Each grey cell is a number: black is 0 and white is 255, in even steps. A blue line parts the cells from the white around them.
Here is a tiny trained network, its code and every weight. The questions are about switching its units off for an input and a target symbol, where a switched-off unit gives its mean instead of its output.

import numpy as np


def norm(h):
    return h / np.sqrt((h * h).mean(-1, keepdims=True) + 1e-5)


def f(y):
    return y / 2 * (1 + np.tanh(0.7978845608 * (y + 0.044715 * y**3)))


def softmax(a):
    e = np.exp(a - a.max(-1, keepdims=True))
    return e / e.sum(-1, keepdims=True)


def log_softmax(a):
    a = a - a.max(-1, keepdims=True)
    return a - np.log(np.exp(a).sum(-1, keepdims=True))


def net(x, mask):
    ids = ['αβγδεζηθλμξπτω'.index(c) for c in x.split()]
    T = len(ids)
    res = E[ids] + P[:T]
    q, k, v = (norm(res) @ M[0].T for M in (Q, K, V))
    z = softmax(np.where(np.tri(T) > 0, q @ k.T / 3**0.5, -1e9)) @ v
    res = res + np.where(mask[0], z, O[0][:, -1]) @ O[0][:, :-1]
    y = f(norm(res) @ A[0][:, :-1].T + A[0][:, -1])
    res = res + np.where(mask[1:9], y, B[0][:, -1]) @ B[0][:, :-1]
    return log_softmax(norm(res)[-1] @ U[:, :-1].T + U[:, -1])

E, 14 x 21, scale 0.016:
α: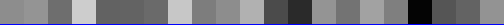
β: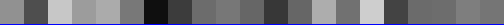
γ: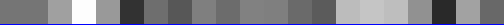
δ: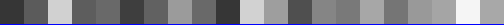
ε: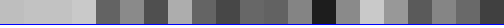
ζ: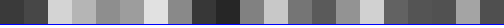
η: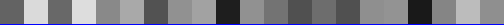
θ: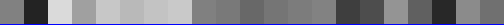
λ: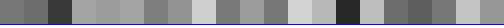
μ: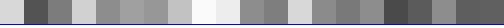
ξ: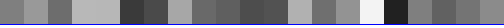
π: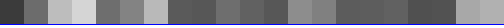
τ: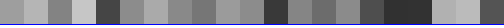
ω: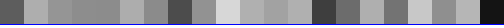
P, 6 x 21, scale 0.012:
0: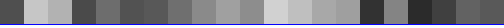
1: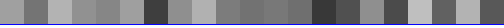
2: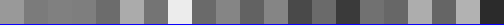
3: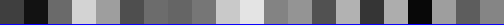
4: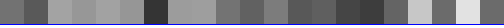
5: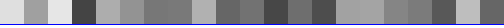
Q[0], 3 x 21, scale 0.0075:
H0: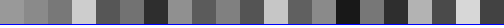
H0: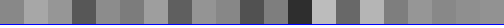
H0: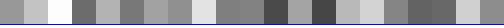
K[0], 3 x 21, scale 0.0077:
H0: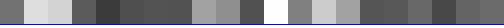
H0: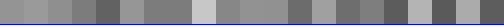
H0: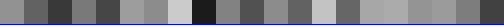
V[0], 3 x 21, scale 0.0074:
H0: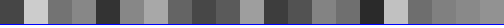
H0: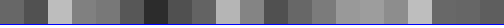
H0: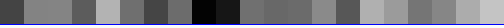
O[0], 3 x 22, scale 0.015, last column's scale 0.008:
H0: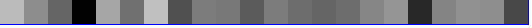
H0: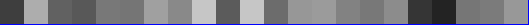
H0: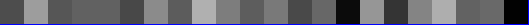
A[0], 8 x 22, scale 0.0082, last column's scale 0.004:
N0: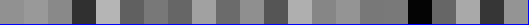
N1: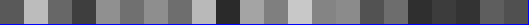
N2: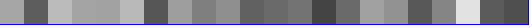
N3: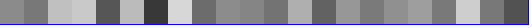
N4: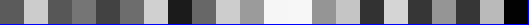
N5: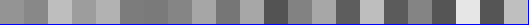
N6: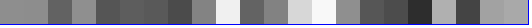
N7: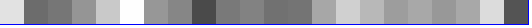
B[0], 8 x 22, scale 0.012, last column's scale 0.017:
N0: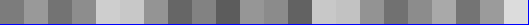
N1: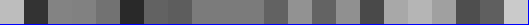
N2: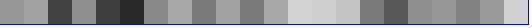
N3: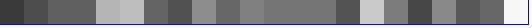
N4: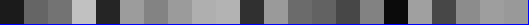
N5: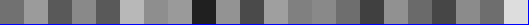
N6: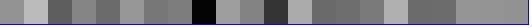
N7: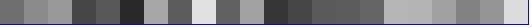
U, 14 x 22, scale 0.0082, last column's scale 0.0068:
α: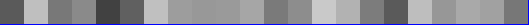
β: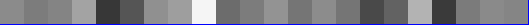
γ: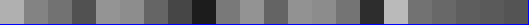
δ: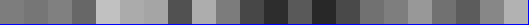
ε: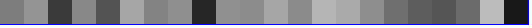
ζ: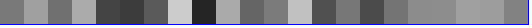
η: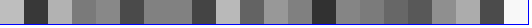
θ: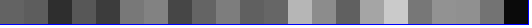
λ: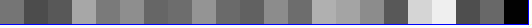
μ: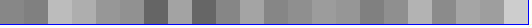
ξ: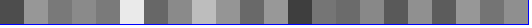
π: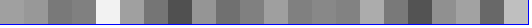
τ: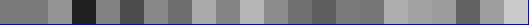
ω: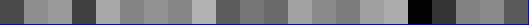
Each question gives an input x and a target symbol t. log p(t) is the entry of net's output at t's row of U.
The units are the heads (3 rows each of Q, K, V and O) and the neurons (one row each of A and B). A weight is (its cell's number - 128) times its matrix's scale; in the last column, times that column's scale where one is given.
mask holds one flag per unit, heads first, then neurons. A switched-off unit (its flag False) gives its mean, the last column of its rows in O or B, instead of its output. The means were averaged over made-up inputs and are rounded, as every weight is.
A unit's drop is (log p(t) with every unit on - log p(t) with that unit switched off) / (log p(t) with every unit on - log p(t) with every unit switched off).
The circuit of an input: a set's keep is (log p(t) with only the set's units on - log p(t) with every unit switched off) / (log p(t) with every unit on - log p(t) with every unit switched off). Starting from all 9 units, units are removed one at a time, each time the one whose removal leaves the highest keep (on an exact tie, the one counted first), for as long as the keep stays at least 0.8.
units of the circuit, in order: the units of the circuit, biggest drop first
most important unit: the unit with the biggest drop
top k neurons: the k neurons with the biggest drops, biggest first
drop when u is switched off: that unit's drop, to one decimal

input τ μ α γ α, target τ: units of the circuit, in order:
(H0; N7)
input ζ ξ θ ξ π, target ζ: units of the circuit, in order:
(H0; N3; N7)
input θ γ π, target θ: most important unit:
N3
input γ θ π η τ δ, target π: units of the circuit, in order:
(H0; N7; N0)
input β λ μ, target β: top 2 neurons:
(N3; N1)
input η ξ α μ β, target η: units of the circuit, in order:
(H0; N3)
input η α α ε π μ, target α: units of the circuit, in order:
(H0; N2; N3; N1)
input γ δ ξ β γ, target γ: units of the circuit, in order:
(H0; N1; N5; N4)
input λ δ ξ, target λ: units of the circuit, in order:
(H0; N3)
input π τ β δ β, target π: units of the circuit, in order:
(H0; N0; N7)
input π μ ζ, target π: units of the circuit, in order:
(H0; N0; N7)
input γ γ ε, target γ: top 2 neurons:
(N1; N7)
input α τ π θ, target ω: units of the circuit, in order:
(N1; N3)
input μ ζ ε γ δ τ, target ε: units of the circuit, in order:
(H0; N5; N7)
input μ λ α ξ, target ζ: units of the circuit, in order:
(N0; N6)
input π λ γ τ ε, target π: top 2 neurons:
(N0; N7)
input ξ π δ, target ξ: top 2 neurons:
(N2; N1)
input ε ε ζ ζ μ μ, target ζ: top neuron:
(N0)
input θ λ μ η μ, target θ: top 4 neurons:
(N3; N2; N0; N7)
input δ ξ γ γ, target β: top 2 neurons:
(N4; N3)
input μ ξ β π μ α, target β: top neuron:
(N3)
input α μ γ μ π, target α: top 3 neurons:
(N2; N3; N1)
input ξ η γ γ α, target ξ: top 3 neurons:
(N2; N1; N7)
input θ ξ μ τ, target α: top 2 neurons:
(N4; N7)
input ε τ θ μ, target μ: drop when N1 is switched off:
0.1
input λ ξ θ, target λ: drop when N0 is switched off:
-0.1
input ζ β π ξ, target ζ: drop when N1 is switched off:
0.0
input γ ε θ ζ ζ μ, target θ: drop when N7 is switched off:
0.2
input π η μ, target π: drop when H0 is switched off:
0.9
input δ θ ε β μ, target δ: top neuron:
(N2)
